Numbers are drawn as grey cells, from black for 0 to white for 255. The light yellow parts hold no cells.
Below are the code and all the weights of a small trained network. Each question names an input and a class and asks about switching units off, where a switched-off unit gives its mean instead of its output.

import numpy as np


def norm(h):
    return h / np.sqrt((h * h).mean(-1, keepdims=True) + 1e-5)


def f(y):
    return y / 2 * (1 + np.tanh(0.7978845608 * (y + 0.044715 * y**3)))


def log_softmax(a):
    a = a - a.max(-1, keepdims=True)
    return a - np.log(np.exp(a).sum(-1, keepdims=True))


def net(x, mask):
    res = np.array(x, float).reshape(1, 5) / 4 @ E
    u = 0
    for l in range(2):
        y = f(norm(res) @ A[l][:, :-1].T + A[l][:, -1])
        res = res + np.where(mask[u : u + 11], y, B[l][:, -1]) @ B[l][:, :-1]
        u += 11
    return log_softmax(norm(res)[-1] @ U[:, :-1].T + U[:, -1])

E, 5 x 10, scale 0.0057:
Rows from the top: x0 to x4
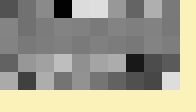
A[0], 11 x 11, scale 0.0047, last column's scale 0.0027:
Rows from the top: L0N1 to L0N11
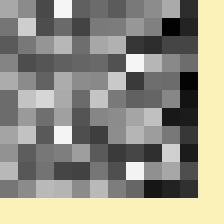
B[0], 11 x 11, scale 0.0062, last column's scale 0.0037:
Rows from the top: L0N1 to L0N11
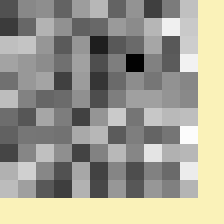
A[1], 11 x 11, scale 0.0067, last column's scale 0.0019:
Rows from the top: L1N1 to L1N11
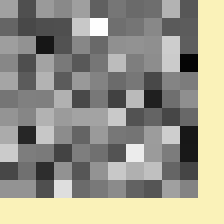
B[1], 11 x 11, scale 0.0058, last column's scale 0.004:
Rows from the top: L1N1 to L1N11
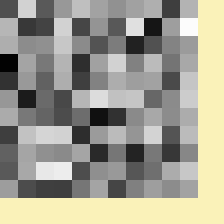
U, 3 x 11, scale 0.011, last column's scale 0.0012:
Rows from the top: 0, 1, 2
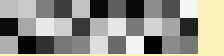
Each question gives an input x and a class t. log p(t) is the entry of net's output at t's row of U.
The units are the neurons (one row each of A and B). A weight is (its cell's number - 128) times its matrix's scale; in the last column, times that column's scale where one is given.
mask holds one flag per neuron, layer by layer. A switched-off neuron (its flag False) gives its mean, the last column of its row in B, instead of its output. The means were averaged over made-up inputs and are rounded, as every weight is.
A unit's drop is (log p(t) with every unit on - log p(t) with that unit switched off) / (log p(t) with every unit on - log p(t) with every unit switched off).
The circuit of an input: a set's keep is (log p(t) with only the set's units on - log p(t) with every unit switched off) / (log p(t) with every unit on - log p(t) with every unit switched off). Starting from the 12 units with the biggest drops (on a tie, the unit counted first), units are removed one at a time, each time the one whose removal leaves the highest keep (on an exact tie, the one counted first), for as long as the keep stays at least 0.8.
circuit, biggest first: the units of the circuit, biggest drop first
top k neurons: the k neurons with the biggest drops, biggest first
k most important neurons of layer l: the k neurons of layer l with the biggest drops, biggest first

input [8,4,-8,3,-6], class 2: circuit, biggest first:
L1N2
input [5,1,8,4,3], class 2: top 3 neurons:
L1N2; L0N4; L0N10
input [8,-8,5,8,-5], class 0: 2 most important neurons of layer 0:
L0N3; L0N8
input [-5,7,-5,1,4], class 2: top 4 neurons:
L1N6; L0N7; L0N2; L0N1
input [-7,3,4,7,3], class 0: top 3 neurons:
L0N3; L0N11; L1N2
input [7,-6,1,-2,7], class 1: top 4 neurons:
L1N8; L0N8; L0N9; L0N1
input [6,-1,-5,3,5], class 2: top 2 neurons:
L1N2; L0N2
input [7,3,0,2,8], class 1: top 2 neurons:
L1N8; L0N9
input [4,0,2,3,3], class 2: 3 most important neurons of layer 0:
L0N2; L0N4; L0N10
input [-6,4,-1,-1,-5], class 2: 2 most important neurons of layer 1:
L1N6; L1N8
